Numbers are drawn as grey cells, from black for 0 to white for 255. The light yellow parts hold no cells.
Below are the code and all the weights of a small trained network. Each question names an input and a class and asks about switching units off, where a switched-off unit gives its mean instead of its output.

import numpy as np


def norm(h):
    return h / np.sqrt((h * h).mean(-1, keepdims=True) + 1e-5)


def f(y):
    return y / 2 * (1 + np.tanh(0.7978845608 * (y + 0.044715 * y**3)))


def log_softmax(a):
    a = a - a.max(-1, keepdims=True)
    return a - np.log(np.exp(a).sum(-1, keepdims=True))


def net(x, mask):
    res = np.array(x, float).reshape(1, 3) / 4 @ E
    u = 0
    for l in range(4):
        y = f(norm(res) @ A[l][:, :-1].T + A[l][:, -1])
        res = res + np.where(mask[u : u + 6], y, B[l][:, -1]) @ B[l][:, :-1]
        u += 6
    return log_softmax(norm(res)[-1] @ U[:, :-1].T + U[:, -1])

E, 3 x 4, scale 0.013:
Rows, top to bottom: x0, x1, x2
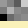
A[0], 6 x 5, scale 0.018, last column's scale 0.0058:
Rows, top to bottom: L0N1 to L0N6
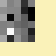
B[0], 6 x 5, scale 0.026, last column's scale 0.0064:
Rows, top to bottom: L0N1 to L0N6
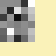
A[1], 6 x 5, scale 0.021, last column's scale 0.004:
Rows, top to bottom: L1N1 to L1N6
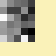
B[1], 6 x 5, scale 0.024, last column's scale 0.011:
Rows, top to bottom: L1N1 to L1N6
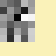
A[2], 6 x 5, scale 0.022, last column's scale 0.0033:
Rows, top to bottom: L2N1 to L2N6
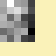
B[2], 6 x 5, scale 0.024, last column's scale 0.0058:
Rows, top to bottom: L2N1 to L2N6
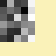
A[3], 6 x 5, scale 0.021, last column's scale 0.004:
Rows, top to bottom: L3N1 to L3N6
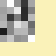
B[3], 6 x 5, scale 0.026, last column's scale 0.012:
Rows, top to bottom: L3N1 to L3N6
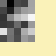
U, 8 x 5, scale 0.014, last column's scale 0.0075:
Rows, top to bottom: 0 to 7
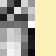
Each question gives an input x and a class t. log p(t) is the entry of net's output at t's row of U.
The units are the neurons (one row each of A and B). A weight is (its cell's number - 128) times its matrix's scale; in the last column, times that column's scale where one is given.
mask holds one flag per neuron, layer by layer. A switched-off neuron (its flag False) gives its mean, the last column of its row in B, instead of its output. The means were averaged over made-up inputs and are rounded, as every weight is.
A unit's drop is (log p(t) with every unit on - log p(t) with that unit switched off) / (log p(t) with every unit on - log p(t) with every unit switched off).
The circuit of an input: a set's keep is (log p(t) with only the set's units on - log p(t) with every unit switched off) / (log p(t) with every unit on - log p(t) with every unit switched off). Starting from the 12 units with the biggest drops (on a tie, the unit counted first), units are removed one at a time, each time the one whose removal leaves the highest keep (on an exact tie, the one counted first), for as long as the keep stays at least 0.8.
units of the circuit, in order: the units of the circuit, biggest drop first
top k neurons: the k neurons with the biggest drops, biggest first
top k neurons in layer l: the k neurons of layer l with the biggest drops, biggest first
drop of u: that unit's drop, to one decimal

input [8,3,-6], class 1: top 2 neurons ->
(L1N6; L0N1)
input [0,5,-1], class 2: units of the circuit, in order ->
(L0N5)
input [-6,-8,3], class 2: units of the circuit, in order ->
(L0N3; L1N6)
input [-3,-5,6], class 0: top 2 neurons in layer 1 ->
(L1N6; L1N5)
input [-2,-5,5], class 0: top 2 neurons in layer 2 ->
(L2N2; L2N1)
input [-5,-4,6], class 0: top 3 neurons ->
(L0N1; L1N6; L1N5)
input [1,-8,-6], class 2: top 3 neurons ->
(L0N3; L0N6; L3N5)
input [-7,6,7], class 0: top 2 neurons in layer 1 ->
(L1N6; L1N5)
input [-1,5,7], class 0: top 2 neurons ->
(L0N1; L0N5)
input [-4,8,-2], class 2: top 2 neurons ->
(L0N5; L2N1)
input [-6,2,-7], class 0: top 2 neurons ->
(L1N3; L1N6)
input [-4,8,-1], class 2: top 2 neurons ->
(L0N5; L2N1)
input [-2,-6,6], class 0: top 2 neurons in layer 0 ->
(L0N1; L0N6)
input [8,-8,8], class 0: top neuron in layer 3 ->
(L3N5)
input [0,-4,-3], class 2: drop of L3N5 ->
0.1
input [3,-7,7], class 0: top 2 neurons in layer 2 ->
(L2N2; L2N1)
